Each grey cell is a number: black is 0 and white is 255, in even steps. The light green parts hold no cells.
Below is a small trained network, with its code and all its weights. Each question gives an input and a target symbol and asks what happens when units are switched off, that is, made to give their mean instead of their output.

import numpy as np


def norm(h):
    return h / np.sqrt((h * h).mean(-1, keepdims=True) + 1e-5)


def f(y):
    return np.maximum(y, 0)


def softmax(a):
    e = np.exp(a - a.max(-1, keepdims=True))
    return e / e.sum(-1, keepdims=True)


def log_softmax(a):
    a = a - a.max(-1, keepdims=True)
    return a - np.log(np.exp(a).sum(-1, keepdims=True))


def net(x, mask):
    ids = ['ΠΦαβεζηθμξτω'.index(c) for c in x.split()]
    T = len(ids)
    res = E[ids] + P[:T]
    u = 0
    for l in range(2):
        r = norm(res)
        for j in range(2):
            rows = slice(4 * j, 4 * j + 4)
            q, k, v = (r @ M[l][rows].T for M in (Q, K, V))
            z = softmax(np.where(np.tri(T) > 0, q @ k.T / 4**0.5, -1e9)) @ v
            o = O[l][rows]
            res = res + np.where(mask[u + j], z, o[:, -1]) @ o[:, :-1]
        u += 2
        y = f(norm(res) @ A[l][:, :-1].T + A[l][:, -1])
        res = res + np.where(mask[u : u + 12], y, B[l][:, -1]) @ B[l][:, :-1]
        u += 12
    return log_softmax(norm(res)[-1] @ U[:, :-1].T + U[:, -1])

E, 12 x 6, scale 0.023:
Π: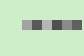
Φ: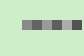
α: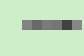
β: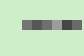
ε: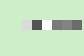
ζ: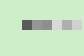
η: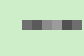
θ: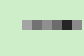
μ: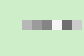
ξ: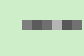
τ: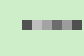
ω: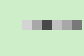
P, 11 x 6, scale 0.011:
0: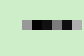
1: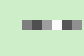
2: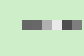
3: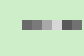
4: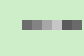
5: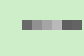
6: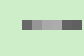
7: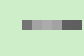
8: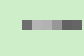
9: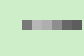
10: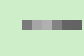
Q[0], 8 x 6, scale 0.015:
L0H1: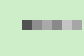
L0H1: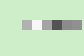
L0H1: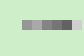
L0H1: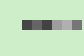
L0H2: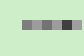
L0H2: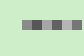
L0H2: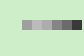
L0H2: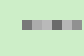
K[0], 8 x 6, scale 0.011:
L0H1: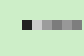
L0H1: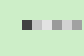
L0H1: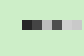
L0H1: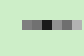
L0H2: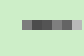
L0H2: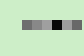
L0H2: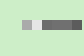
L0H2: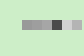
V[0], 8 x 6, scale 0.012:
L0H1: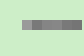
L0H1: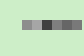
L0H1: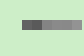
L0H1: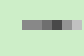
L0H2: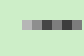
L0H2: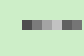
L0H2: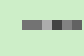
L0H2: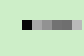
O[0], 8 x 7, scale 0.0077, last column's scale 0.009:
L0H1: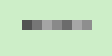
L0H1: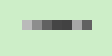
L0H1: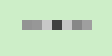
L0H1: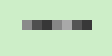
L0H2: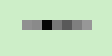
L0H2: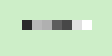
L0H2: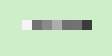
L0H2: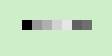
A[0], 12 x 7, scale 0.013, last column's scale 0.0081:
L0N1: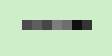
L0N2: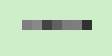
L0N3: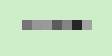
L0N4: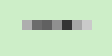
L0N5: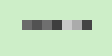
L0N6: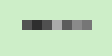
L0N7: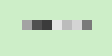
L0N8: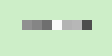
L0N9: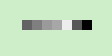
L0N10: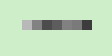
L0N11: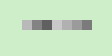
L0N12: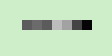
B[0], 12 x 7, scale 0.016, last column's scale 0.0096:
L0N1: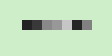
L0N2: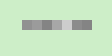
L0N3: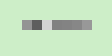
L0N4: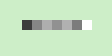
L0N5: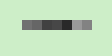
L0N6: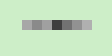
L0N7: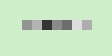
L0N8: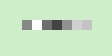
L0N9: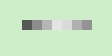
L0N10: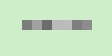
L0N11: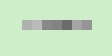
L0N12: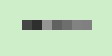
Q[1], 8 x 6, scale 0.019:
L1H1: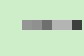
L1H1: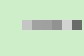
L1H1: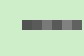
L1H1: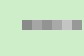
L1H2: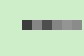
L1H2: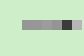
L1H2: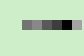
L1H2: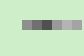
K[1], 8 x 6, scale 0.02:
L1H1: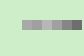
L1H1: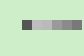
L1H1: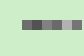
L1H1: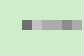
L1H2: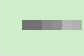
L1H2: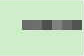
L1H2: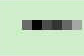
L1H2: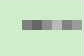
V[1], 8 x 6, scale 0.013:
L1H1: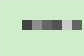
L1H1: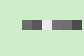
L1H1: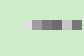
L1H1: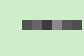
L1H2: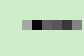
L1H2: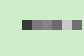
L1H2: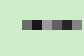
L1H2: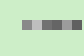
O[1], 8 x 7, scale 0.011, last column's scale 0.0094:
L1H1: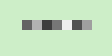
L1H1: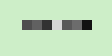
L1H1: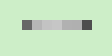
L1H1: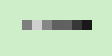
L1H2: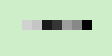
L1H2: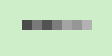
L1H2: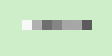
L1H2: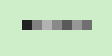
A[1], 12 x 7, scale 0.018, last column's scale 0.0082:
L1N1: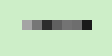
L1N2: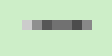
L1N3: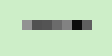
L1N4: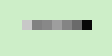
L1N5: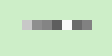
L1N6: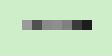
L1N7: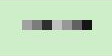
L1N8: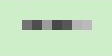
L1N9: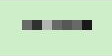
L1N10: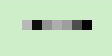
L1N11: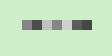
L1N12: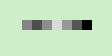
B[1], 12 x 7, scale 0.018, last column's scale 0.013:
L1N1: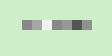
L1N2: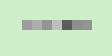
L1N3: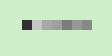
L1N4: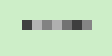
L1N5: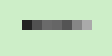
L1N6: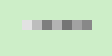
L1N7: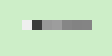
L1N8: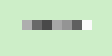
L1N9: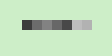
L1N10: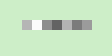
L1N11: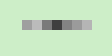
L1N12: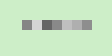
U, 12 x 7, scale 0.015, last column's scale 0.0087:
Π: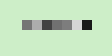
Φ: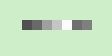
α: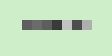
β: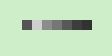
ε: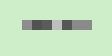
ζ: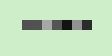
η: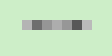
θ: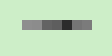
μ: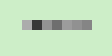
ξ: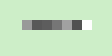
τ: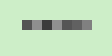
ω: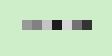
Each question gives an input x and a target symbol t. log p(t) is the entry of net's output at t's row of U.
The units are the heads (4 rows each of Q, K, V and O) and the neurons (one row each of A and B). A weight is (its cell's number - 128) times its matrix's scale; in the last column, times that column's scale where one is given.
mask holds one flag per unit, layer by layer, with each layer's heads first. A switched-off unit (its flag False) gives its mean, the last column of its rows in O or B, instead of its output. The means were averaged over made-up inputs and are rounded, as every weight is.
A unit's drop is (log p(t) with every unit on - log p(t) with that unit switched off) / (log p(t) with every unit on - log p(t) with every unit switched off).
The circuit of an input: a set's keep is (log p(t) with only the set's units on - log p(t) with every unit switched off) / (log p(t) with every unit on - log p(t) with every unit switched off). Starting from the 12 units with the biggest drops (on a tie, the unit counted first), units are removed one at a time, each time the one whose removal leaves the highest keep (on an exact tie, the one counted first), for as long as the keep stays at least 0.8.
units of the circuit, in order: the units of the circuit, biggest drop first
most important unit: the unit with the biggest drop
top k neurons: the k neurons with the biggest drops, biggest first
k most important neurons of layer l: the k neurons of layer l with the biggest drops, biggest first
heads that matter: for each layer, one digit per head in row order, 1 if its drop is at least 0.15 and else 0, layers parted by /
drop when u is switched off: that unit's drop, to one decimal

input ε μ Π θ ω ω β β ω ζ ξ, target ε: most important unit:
L1H1
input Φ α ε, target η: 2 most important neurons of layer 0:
L0N8, L0N6
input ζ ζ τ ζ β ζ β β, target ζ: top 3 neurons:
L0N7, L1N9, L0N5
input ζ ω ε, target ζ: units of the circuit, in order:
L1H2, L1N9
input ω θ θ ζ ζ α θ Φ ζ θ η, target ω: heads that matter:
01 / 10
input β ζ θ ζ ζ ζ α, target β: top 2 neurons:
L0N8, L0N4
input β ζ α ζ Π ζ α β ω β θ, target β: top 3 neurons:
L0N8, L0N4, L1N1
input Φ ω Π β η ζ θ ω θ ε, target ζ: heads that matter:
10 / 11
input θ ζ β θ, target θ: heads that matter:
11 / 11
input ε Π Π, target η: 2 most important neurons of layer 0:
L0N8, L0N9
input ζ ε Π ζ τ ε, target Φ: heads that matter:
11 / 11
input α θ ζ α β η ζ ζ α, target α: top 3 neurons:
L0N4, L0N10, L0N2
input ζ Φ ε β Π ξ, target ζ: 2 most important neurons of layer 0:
L0N7, L0N5
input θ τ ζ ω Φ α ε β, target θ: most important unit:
L0N8
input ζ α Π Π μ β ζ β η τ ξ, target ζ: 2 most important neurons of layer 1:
L1N9, L1N10
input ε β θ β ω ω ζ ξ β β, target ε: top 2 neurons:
L0N4, L0N8
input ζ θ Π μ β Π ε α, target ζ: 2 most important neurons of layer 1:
L1N9, L1N10
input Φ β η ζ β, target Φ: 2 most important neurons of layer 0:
L0N10, L0N4
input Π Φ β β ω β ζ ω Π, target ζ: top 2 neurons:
L1N9, L0N11
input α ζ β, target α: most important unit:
L0H2
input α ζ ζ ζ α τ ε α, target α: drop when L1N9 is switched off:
0.1
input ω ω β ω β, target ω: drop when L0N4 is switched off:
0.4
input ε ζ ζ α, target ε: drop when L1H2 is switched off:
0.2
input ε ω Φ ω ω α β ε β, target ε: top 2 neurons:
L0N8, L0N4
